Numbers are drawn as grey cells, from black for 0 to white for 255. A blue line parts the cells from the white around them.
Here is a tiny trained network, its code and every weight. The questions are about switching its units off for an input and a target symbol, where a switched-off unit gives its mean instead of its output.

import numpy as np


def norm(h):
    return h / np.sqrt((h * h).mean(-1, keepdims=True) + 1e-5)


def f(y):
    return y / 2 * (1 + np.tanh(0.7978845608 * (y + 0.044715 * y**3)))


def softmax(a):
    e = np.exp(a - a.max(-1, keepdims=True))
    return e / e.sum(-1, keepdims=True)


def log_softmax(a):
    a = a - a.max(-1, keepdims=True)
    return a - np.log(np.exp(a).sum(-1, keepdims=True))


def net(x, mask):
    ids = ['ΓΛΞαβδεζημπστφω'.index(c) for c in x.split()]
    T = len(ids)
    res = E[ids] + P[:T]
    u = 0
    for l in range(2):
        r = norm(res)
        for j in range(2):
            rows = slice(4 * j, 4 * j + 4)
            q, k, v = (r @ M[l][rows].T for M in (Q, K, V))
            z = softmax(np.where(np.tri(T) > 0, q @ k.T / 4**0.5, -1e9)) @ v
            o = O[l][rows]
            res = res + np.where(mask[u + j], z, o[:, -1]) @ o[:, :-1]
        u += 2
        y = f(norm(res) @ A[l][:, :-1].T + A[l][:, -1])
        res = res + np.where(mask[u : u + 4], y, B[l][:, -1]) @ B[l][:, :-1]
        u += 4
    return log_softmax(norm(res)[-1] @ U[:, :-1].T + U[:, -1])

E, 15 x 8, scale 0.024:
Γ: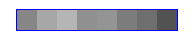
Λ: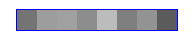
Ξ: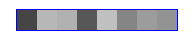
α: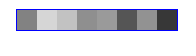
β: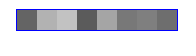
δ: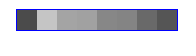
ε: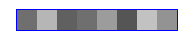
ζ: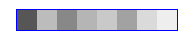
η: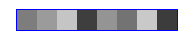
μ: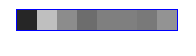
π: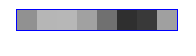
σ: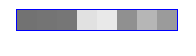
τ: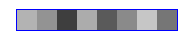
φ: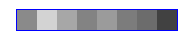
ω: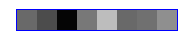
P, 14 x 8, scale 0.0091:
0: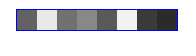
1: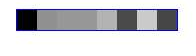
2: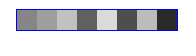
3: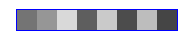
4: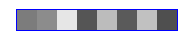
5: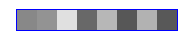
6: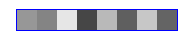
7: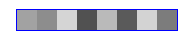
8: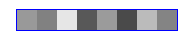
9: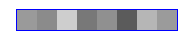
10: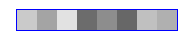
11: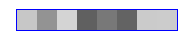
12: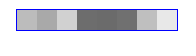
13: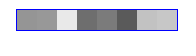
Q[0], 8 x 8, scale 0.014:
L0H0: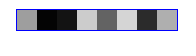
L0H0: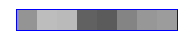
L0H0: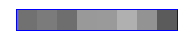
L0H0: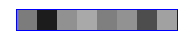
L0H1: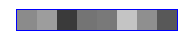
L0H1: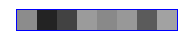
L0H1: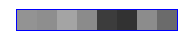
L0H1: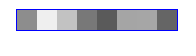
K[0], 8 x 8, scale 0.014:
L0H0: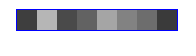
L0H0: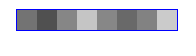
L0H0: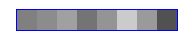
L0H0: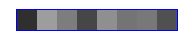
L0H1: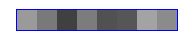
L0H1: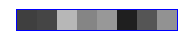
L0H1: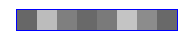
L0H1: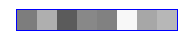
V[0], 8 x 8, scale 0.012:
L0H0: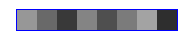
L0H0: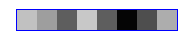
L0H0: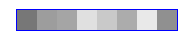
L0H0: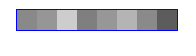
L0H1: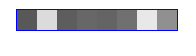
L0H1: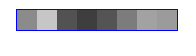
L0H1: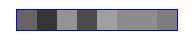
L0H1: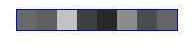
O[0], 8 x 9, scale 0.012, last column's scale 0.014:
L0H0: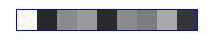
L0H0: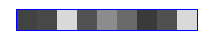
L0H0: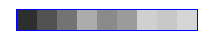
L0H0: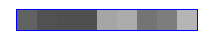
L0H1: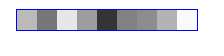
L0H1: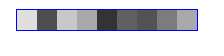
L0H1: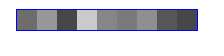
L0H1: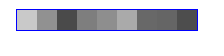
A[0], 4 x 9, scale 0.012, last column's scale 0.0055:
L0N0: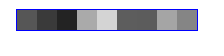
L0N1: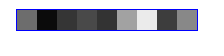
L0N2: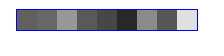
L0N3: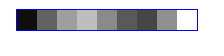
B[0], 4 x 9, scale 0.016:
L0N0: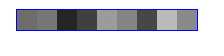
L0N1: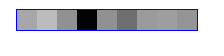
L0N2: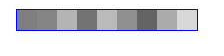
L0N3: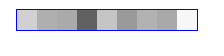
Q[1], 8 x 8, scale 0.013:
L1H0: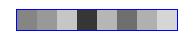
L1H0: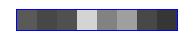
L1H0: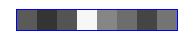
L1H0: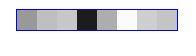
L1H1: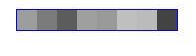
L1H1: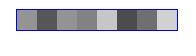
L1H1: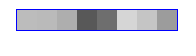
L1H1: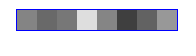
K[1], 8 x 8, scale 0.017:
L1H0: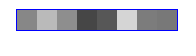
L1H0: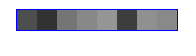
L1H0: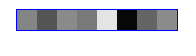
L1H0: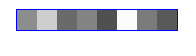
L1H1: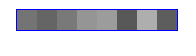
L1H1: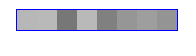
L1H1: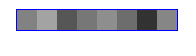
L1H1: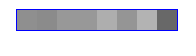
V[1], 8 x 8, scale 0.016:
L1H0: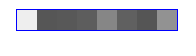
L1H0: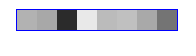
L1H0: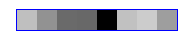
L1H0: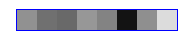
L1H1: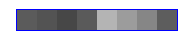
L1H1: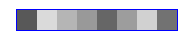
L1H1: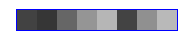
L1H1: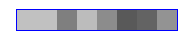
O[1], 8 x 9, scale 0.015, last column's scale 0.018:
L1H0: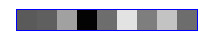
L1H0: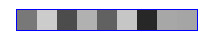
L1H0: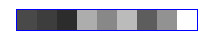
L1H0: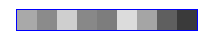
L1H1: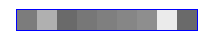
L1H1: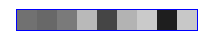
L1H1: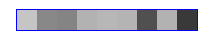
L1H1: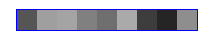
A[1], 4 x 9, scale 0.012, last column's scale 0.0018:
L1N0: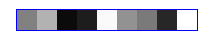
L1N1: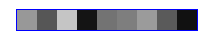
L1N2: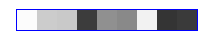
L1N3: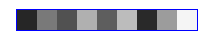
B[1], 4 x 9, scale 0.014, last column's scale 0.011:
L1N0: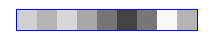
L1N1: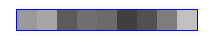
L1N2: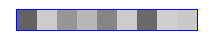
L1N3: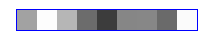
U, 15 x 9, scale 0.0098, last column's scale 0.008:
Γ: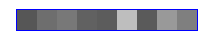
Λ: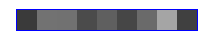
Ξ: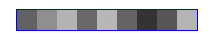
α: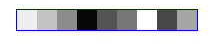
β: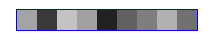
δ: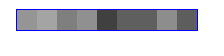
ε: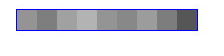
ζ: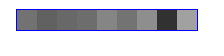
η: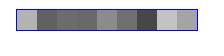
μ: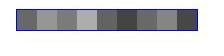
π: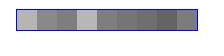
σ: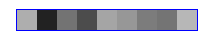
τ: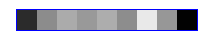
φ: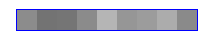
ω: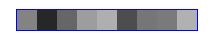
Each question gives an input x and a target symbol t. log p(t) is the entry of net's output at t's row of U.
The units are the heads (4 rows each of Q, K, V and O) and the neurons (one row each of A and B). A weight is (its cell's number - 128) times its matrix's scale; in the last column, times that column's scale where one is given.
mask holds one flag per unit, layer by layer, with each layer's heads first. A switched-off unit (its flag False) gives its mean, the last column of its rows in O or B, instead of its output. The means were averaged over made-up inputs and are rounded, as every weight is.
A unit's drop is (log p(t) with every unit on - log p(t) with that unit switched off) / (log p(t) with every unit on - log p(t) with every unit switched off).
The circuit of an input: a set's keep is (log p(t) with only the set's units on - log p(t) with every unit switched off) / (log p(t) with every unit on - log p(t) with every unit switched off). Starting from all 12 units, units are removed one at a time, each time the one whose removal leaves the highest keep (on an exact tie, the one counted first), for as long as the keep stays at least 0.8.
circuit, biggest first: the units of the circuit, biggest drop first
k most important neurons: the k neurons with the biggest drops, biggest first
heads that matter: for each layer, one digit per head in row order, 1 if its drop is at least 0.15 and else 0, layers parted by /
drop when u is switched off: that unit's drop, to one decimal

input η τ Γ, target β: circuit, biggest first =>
[L0H0]
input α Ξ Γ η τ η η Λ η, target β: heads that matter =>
10 / 00
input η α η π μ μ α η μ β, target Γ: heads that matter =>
11 / 10
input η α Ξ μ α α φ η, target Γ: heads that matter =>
11 / 10
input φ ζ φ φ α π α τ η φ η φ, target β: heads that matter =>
11 / 00
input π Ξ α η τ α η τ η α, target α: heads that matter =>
10 / 10
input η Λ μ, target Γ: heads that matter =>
11 / 10
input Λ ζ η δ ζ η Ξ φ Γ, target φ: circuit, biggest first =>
[L0H0; L1H1; L0H1]
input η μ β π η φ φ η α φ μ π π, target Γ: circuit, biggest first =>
[L0H0; L1H0; L0H1]
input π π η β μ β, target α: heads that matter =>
10 / 10
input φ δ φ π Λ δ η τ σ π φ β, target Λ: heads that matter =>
11 / 11
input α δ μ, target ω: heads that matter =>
11 / 10
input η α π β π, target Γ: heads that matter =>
11 / 10
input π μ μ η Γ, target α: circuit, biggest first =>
[L1H0]
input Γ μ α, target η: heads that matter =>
11 / 01
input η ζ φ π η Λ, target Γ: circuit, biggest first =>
[L0H0; L1H0]
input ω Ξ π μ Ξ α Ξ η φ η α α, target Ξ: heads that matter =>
10 / 01
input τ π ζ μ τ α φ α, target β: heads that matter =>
11 / 00
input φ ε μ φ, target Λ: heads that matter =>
11 / 11
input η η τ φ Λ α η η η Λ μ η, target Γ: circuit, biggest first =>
[L0H0; L1H0; L0N3]
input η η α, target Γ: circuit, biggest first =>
[L0H0; L1H0]
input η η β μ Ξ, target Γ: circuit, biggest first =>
[L0H0; L1H0; L0H1]
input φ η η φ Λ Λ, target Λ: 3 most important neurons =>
[L0N3; L0N2; L0N1]
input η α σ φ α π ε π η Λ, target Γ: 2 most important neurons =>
[L0N2; L0N3]
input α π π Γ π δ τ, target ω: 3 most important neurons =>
[L0N3; L0N2; L1N3]
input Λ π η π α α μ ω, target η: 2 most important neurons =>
[L0N0; L1N0]
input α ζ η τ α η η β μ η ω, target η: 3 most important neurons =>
[L0N1; L0N0; L1N0]
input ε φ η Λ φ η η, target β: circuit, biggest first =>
[L0H1]
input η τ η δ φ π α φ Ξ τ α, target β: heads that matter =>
10 / 00
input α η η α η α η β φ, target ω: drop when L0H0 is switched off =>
0.9
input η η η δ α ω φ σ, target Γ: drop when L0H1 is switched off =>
0.2
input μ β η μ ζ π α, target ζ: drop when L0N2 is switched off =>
0.1
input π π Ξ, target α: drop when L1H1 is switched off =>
-0.1
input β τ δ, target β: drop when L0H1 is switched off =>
0.2
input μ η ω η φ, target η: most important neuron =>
[L0N0]
